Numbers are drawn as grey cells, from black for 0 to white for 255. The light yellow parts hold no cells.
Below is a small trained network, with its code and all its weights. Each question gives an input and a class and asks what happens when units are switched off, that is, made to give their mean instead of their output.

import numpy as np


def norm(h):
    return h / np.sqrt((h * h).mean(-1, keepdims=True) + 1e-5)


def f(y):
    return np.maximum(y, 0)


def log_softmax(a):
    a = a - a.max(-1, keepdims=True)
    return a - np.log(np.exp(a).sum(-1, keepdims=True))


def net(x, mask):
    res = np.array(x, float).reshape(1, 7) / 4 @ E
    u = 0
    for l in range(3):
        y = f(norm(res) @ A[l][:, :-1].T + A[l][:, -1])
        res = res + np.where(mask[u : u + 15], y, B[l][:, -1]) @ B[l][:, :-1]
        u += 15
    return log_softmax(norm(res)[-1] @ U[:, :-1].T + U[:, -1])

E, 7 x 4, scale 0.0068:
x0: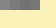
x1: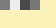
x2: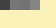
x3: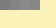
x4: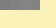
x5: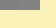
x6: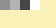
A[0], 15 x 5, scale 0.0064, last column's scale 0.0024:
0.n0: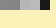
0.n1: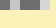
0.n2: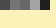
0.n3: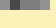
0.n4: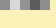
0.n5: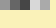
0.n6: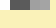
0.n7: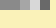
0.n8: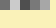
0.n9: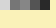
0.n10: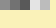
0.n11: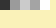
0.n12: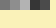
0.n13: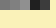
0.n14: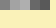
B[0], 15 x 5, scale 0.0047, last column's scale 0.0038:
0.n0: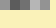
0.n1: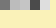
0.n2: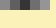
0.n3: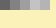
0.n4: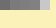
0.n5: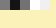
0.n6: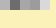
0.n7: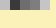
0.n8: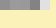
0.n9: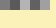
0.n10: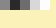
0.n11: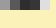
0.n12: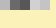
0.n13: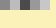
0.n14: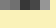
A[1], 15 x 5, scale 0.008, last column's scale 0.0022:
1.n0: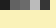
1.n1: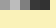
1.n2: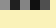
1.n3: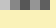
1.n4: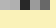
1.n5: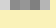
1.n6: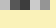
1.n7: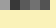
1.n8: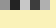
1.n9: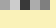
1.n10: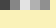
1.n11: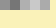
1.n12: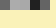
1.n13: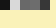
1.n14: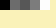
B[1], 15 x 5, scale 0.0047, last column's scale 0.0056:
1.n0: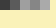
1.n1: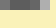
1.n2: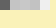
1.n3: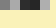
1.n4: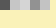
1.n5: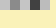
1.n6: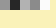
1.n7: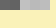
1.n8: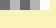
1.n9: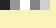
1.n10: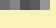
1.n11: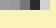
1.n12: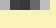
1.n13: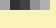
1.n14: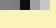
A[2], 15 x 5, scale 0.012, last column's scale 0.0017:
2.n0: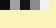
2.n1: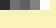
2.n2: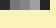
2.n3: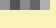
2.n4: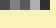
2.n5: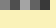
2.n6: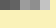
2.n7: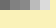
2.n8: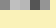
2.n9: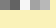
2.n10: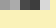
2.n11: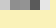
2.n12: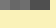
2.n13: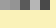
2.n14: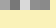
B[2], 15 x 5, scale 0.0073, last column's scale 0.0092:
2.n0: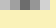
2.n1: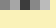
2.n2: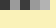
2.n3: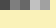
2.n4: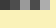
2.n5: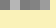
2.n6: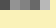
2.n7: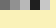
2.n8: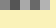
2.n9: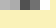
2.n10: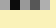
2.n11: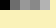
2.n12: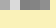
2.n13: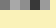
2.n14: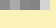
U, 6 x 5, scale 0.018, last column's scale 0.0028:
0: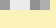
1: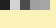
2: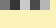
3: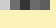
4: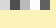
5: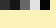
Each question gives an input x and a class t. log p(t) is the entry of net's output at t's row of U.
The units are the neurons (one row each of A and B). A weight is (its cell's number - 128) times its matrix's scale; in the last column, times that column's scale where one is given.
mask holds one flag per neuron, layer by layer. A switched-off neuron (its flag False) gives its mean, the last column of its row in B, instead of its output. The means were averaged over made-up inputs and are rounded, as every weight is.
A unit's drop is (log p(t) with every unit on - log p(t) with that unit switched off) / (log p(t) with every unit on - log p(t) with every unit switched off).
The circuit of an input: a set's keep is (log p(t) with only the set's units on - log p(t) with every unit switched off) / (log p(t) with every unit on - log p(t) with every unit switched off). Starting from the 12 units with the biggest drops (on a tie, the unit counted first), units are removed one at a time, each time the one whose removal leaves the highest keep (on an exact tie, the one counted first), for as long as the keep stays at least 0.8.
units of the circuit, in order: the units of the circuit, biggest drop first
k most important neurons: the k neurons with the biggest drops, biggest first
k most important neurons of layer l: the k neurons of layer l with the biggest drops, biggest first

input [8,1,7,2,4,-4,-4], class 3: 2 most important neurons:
[0.n5, 0.n10]
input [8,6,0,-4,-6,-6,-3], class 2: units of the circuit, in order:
[2.n10]
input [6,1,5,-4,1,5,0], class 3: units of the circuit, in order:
[2.n0, 2.n11]
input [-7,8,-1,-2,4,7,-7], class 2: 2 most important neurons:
[2.n10, 2.n9]
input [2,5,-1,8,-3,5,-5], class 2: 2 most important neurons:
[2.n10, 0.n12]
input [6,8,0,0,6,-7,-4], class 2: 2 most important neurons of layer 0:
[0.n1, 0.n8]
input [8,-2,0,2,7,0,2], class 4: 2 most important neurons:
[0.n6, 2.n11]
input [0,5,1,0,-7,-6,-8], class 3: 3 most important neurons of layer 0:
[0.n6, 0.n13, 0.n7]
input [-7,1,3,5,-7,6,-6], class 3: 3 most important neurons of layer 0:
[0.n5, 0.n10, 0.n13]
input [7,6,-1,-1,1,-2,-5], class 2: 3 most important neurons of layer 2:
[2.n10, 2.n9, 2.n11]
